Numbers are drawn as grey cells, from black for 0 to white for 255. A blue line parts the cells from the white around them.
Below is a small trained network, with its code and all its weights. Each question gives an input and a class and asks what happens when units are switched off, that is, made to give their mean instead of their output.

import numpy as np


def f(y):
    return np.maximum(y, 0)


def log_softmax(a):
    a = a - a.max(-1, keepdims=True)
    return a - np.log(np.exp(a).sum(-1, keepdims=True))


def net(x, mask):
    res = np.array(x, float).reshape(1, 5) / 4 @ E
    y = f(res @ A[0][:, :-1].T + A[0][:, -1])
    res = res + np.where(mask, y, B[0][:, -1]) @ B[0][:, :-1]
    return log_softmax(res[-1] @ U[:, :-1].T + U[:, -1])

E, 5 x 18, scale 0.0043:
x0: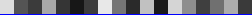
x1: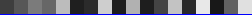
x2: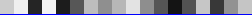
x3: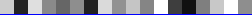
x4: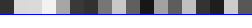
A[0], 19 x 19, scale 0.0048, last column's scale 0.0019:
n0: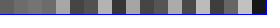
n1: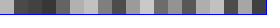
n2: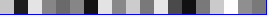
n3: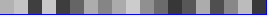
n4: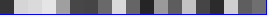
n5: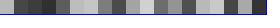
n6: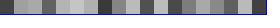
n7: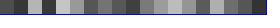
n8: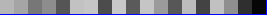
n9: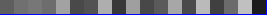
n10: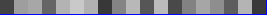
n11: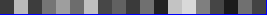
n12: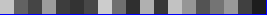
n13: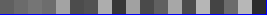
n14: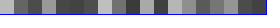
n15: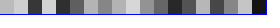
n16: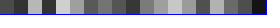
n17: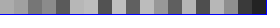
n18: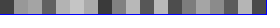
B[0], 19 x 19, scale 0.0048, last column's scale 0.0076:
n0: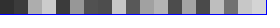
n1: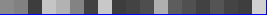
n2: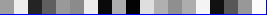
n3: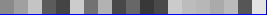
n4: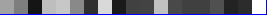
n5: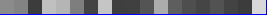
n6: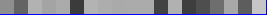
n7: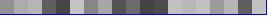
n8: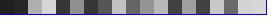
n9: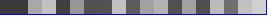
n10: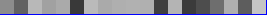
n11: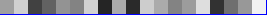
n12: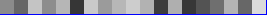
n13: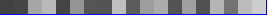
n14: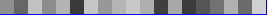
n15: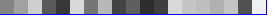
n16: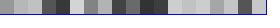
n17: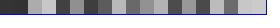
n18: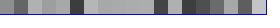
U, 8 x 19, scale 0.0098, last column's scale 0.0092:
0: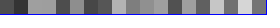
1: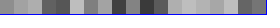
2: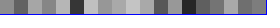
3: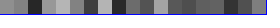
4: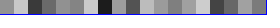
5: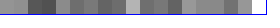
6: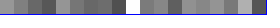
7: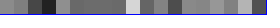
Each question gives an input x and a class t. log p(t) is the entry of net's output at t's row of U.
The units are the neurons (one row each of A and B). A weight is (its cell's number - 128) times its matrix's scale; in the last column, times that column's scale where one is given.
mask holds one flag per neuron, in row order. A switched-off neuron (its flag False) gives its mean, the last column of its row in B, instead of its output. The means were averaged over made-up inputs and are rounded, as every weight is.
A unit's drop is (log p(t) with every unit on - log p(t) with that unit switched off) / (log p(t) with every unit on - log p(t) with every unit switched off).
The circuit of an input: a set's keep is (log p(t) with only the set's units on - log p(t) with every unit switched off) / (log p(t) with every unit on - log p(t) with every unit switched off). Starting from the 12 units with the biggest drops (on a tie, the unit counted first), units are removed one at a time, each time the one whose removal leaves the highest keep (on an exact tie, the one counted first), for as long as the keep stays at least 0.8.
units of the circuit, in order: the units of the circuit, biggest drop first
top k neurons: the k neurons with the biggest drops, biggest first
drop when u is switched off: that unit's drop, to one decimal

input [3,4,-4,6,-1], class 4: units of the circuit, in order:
[n2]
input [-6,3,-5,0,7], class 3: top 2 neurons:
[n4; n12]
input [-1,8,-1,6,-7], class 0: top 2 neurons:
[n0; n9]
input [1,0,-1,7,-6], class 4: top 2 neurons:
[n2; n4]
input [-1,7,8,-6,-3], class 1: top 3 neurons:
[n15; n3; n8]
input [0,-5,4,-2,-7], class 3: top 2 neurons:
[n5; n1]
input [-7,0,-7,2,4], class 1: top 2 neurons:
[n16; n7]
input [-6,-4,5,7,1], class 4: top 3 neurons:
[n2; n12; n14]
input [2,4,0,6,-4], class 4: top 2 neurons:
[n2; n4]
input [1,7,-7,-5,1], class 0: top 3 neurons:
[n0; n9; n13]
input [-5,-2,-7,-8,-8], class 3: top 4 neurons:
[n5; n1; n2; n15]
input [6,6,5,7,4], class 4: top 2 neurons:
[n2; n8]
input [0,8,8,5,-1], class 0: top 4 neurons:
[n0; n9; n13; n16]
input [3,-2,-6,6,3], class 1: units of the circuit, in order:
[n16]
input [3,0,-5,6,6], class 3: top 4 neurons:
[n4; n11; n15; n3]
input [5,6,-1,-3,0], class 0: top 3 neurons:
[n0; n9; n13]
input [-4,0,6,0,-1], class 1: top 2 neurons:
[n15; n3]
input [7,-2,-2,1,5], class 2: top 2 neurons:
[n12; n14]
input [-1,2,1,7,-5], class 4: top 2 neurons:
[n2; n4]
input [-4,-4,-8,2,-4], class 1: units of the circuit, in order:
[n16]
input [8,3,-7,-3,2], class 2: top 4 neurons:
[n12; n14; n15; n3]
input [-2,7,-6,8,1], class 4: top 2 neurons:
[n2; n8]
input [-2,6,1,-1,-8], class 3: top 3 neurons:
[n5; n1; n8]
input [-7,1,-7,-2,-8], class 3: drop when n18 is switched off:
-0.1
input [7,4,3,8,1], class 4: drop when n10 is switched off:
0.1
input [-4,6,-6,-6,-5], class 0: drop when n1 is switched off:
0.0
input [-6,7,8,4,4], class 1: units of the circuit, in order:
[n15]
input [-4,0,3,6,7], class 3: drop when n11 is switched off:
0.2
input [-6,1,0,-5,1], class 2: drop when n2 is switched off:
0.3
